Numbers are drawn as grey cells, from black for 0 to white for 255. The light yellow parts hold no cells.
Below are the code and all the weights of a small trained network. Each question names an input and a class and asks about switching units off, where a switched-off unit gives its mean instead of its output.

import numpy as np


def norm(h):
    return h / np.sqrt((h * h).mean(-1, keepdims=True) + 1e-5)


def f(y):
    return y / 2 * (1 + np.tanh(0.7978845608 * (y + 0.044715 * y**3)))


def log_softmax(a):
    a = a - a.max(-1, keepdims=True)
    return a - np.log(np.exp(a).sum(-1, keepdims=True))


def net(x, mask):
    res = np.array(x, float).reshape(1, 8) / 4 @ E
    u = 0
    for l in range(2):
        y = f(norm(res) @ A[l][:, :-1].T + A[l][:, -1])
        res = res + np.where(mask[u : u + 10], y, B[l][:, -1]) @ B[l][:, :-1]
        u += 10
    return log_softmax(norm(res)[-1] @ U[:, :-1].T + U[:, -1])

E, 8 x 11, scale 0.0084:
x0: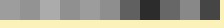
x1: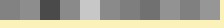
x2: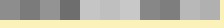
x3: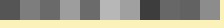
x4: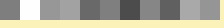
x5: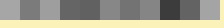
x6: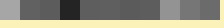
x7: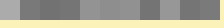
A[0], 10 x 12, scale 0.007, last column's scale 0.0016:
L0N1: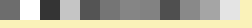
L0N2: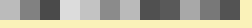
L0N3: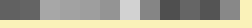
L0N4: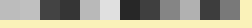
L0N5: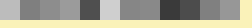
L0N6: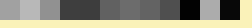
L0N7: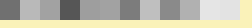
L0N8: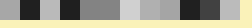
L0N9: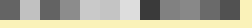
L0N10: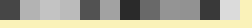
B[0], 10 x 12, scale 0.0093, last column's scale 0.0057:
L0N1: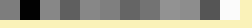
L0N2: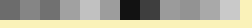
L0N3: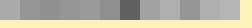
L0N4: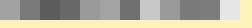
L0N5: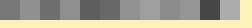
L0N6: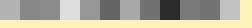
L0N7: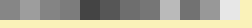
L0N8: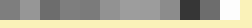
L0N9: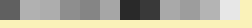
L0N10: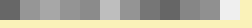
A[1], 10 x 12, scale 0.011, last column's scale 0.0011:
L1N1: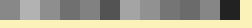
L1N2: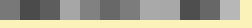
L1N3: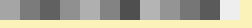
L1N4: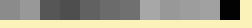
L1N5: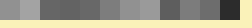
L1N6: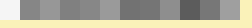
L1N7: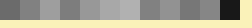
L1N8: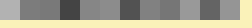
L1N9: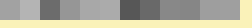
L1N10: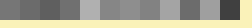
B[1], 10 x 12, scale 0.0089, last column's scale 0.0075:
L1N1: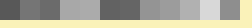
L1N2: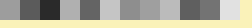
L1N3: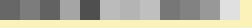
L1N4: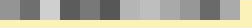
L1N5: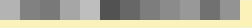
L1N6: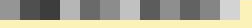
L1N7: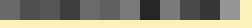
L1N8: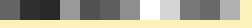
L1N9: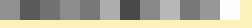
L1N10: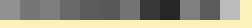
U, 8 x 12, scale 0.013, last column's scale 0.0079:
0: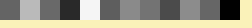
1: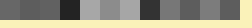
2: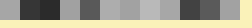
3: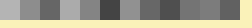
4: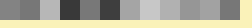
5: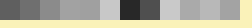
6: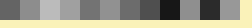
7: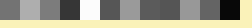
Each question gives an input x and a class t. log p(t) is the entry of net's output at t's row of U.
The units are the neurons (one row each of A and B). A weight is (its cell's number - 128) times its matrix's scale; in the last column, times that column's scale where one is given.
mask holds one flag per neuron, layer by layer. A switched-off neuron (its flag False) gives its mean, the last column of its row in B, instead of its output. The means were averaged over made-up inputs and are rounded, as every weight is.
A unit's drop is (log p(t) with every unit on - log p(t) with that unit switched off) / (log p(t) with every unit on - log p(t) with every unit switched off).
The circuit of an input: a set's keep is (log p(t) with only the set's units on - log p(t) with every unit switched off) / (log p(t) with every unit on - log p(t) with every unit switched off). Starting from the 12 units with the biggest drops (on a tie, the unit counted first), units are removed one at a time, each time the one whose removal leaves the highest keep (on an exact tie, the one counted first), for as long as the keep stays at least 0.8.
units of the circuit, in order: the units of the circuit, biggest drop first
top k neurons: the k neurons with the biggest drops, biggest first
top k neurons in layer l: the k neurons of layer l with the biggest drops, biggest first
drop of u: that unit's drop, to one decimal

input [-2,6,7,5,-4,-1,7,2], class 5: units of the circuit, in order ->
(L0N9)
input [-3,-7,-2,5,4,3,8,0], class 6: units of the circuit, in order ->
(L0N6 L1N2)
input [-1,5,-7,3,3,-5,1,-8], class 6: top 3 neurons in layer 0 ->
(L0N10 L0N4 L0N8)
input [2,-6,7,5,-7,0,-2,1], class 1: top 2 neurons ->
(L1N7 L0N8)
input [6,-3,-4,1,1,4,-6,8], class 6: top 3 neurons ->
(L0N10 L0N5 L1N2)
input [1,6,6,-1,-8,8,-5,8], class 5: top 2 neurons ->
(L0N2 L0N9)
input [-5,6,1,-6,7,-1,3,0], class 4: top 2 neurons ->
(L1N4 L0N7)
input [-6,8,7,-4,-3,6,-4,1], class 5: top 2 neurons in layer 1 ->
(L1N9 L1N8)
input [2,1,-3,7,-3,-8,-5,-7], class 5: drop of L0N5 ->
0.0
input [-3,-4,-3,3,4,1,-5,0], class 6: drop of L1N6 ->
0.1
